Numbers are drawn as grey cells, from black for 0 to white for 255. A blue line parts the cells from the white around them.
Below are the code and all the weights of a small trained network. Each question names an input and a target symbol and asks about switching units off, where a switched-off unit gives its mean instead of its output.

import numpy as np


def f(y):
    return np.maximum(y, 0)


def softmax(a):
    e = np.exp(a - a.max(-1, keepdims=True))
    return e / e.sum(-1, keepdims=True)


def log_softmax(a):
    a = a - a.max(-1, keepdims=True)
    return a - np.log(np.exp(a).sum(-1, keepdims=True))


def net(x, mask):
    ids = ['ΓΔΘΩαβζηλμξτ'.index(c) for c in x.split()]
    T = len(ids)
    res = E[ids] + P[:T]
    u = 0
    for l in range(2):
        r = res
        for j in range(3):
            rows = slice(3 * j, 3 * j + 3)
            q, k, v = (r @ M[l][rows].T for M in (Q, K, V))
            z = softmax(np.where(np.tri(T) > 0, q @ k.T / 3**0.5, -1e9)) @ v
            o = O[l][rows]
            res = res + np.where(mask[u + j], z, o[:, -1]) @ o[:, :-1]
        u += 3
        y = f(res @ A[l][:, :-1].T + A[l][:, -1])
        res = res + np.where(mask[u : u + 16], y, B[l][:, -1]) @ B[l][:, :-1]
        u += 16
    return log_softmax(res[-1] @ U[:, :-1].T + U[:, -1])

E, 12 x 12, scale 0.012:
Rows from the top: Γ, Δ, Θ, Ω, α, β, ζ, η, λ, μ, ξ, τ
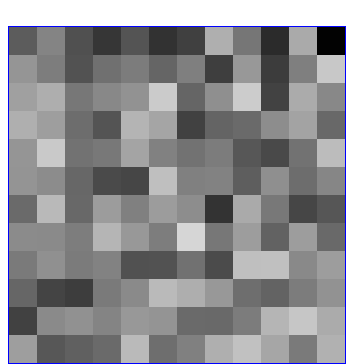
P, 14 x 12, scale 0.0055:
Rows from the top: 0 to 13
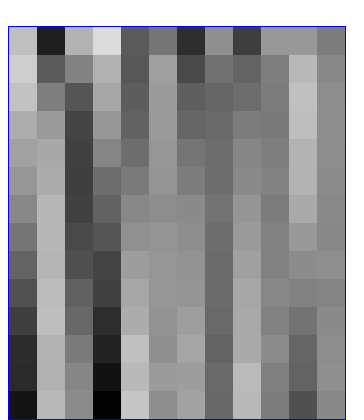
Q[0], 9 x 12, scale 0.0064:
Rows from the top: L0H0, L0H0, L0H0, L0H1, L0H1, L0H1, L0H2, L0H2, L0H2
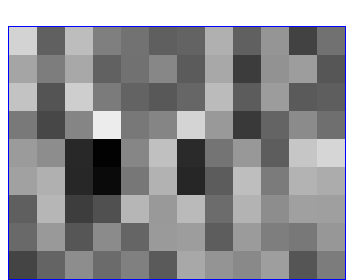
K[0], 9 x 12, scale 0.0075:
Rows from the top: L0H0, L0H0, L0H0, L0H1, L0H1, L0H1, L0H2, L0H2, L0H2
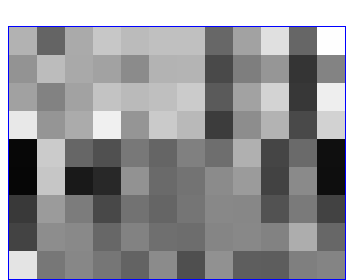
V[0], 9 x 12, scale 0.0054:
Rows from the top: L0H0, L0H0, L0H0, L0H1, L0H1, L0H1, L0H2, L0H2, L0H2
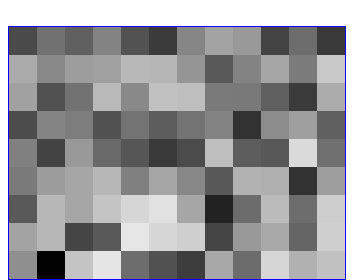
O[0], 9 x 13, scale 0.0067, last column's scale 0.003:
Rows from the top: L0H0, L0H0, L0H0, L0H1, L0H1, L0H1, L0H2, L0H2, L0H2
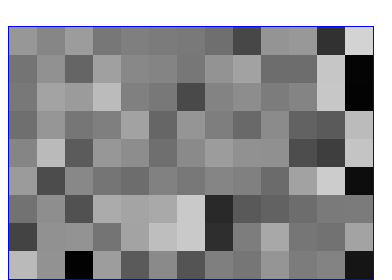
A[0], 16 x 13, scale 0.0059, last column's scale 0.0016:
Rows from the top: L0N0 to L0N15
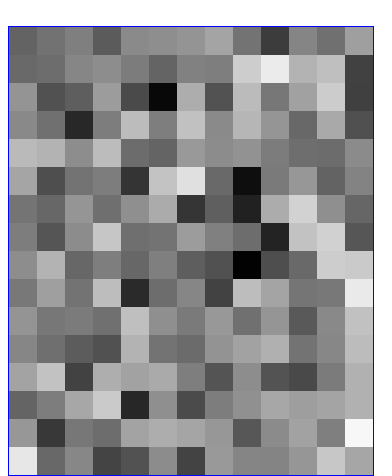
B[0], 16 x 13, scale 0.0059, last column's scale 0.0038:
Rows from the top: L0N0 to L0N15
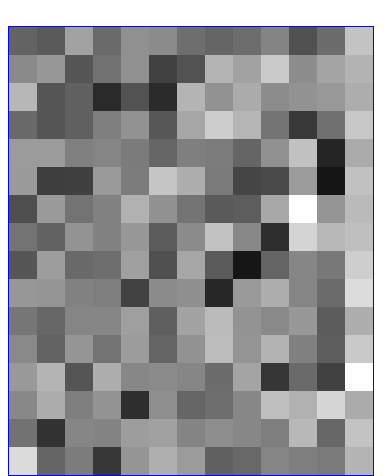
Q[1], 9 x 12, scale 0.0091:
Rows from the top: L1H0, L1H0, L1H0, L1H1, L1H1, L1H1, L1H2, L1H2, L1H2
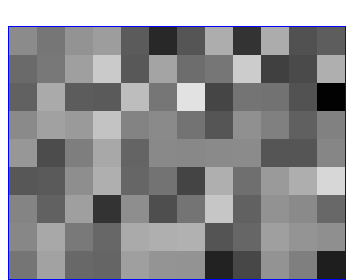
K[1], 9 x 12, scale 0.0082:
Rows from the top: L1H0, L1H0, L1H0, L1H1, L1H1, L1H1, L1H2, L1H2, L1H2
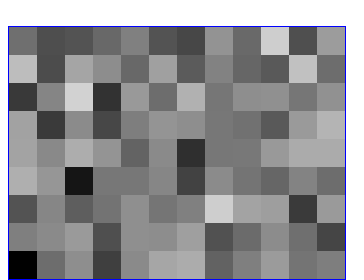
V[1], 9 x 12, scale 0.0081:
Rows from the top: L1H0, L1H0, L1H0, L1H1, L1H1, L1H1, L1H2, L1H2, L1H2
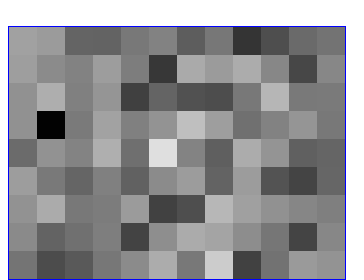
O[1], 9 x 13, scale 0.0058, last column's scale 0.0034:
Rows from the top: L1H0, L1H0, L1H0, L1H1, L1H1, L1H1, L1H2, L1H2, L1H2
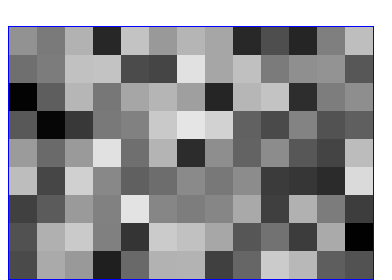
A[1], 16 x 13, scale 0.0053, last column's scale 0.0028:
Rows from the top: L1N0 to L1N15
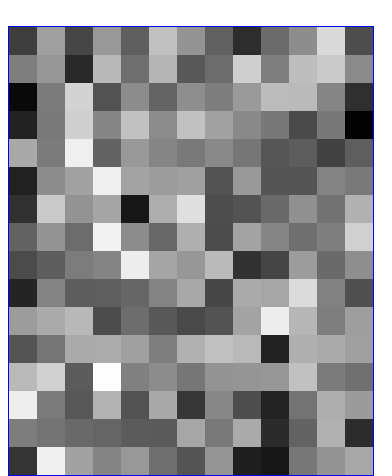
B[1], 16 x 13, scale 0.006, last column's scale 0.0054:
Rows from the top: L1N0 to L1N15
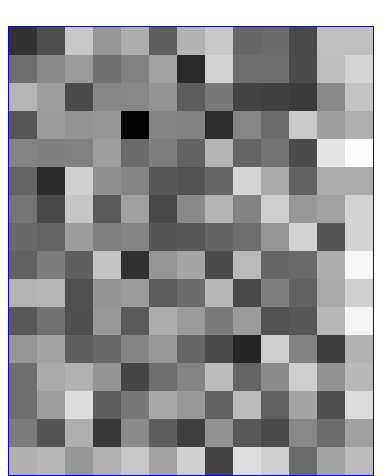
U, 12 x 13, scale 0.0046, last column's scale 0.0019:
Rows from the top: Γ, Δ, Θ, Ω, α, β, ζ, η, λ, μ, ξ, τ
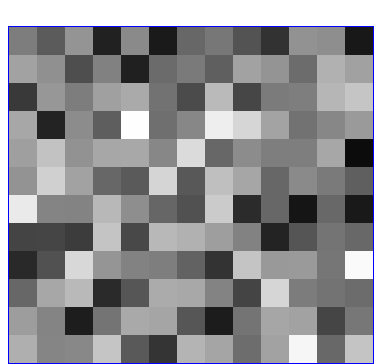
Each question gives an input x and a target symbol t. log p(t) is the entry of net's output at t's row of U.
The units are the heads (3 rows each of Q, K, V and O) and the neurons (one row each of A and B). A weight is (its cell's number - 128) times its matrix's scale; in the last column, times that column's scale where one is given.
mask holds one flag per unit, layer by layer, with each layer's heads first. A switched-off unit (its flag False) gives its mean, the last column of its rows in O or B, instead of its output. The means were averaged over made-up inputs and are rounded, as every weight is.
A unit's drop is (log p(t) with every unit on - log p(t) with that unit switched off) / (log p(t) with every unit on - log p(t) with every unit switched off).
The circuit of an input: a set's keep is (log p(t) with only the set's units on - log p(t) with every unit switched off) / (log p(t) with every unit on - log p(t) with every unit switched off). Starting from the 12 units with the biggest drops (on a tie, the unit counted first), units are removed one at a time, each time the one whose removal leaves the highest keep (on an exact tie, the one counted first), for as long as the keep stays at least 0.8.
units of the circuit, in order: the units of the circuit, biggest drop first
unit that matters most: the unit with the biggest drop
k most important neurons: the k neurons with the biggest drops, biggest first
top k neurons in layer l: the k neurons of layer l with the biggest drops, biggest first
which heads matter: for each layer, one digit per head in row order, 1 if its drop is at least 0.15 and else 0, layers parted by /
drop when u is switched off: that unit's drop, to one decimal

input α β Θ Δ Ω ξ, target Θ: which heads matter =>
110 / 000
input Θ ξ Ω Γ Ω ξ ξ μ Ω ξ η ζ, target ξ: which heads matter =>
100 / 101
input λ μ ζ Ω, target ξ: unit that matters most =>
L0H1
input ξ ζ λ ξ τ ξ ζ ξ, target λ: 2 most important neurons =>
[L0N12; L0N9]
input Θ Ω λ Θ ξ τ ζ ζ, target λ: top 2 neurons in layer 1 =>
[L1N5; L1N7]
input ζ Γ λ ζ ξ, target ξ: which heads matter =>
100 / 101
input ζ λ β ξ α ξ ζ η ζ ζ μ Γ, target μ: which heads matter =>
011 / 001
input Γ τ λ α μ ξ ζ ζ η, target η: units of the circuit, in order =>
[L0H0; L0N5; L1H1]
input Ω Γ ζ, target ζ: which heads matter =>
111 / 010
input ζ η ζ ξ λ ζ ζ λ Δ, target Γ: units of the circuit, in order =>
[L0H1; L0N2; L1N14; L0N7]
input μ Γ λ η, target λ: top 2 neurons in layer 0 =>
[L0N9; L0N5]
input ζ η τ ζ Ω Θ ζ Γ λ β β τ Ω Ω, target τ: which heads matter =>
010 / 100
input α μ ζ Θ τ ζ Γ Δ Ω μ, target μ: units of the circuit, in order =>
[L0H0; L1H2]
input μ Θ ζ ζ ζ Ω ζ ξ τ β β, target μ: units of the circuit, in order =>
[L1H2; L0H1; L0N5; L0H2]
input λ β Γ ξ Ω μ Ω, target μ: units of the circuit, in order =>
[L1H2; L0H0; L0N5]
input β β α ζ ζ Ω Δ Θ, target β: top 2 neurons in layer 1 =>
[L1N1; L1N13]
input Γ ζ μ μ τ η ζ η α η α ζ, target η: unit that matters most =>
L1H1
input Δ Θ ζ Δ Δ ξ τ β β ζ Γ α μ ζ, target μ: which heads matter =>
100 / 001
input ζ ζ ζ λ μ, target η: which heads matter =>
011 / 000
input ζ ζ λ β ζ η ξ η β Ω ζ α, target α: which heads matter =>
101 / 100
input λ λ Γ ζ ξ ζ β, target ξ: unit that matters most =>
L0H0
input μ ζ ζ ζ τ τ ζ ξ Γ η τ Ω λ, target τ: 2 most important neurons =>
[L0N11; L0N3]
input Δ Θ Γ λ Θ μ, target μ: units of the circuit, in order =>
[L0H0; L1H2; L0N5]
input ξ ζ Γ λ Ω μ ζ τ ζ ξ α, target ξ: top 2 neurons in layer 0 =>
[L0N12; L0N6]
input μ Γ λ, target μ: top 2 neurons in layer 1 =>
[L1N6; L1N8]
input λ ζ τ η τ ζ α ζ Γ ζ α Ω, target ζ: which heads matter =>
110 / 111
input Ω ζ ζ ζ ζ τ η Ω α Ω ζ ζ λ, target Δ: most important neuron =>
[L1N10]
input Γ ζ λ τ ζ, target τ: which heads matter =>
110 / 100
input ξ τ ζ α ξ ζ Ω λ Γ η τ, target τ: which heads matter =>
010 / 100
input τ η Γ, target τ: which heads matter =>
110 / 100
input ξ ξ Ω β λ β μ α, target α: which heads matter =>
100 / 100
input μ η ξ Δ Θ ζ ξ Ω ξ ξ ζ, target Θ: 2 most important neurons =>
[L1N1; L0N12]
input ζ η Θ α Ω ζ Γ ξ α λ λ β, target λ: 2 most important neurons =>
[L0N5; L1N5]
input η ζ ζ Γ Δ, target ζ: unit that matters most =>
L0H2
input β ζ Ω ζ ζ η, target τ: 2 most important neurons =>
[L1N12; L0N7]
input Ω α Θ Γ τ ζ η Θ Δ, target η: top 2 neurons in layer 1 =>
[L1N8; L1N6]
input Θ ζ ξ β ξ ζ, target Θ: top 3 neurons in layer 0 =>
[L0N12; L0N6; L0N7]
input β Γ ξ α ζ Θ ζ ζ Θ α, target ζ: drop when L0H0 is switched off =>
0.6
